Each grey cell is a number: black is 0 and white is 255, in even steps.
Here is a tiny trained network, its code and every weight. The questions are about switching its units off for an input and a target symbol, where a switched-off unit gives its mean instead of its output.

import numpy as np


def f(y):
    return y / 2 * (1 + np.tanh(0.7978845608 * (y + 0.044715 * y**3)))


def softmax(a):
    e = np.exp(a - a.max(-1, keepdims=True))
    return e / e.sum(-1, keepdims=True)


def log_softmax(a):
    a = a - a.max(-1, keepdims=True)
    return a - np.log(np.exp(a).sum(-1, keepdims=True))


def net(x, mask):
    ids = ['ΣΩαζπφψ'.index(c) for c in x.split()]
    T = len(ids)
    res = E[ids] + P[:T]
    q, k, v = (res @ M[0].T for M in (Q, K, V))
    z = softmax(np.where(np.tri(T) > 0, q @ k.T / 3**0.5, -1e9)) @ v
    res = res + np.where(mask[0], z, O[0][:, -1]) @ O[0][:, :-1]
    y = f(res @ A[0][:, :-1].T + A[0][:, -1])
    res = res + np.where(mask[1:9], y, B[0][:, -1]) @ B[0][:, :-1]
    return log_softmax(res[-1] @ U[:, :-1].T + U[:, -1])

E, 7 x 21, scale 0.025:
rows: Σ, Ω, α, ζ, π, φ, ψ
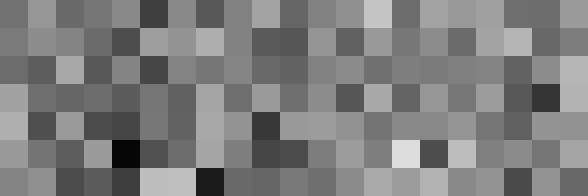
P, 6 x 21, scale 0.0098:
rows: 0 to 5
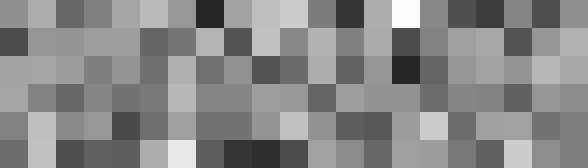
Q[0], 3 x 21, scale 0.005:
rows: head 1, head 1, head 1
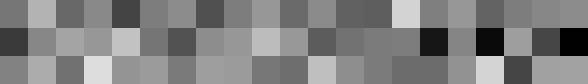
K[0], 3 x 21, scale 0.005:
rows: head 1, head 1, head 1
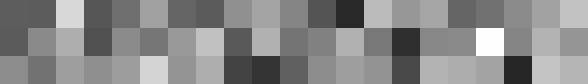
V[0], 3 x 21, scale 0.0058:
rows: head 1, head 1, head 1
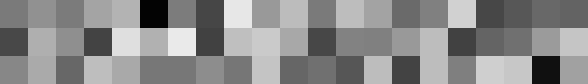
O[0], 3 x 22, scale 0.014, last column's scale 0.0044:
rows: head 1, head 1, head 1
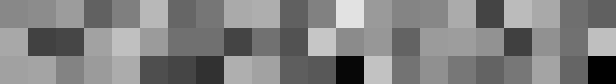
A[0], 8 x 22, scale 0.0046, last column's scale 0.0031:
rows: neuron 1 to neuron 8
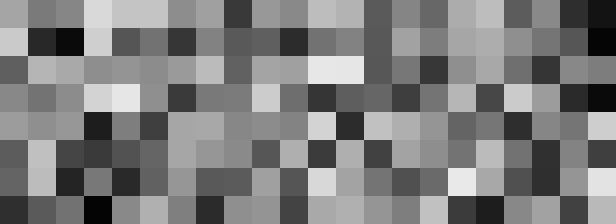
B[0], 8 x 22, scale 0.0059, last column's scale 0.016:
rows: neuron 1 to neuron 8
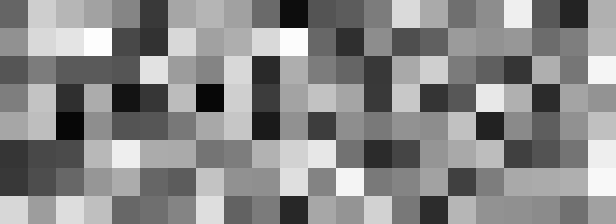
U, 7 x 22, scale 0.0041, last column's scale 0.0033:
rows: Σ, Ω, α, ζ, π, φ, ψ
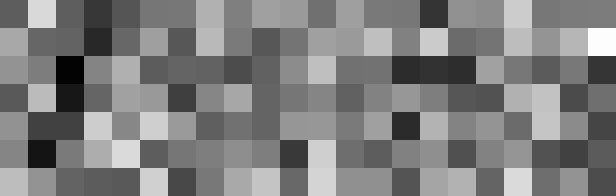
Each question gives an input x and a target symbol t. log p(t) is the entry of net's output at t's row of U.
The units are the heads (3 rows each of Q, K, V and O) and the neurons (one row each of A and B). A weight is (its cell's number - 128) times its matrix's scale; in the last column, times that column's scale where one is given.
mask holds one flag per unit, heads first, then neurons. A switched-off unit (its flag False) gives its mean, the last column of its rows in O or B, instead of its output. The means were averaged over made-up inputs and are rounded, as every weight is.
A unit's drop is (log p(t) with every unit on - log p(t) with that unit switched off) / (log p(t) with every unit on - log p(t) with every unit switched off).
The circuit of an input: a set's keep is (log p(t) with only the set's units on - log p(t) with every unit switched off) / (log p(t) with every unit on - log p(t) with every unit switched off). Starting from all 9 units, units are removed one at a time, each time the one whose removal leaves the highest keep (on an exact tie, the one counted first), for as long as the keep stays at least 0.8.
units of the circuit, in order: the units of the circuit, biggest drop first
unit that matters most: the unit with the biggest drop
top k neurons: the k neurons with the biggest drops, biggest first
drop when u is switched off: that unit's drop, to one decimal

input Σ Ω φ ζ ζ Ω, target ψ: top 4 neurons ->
(neuron 7; neuron 3; neuron 8; neuron 1)
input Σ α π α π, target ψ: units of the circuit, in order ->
(head 1; neuron 7)
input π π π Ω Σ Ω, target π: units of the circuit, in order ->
(neuron 6; head 1; neuron 3; neuron 1)
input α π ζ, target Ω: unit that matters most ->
neuron 6
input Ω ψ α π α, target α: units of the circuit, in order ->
(head 1; neuron 3)
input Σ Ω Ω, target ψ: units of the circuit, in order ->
(head 1; neuron 6; neuron 7; neuron 3)
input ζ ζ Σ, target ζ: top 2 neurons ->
(neuron 6; neuron 5)
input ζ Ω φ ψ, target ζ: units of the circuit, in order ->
(head 1; neuron 6)
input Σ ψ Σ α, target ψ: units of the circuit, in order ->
(head 1; neuron 6; neuron 8; neuron 7)
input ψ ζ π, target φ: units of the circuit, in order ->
(head 1; neuron 1)
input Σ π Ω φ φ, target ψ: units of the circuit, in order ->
(head 1; neuron 3)
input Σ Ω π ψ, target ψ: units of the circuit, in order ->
(head 1; neuron 8; neuron 6; neuron 3)
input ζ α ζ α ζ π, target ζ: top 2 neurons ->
(neuron 5; neuron 6)
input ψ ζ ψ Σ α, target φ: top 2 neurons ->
(neuron 1; neuron 3)
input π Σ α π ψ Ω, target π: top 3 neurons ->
(neuron 6; neuron 3; neuron 5)
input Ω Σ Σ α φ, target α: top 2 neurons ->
(neuron 3; neuron 1)
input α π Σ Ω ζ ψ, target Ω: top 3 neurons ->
(neuron 6; neuron 1; neuron 7)
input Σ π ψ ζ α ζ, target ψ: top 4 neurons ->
(neuron 6; neuron 3; neuron 2; neuron 8)
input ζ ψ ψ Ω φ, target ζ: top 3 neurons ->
(neuron 6; neuron 5; neuron 8)
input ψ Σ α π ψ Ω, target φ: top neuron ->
(neuron 1)
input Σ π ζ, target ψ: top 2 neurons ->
(neuron 3; neuron 7)
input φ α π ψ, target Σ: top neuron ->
(neuron 3)
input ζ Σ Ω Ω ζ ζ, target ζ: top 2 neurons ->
(neuron 5; neuron 6)
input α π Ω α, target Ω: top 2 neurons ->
(neuron 6; neuron 2)
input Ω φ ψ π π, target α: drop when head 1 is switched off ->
0.9
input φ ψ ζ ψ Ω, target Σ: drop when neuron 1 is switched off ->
-0.1
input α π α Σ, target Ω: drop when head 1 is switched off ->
0.3
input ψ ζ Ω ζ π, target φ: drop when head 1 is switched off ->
1.3
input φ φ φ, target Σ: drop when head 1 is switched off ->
0.5
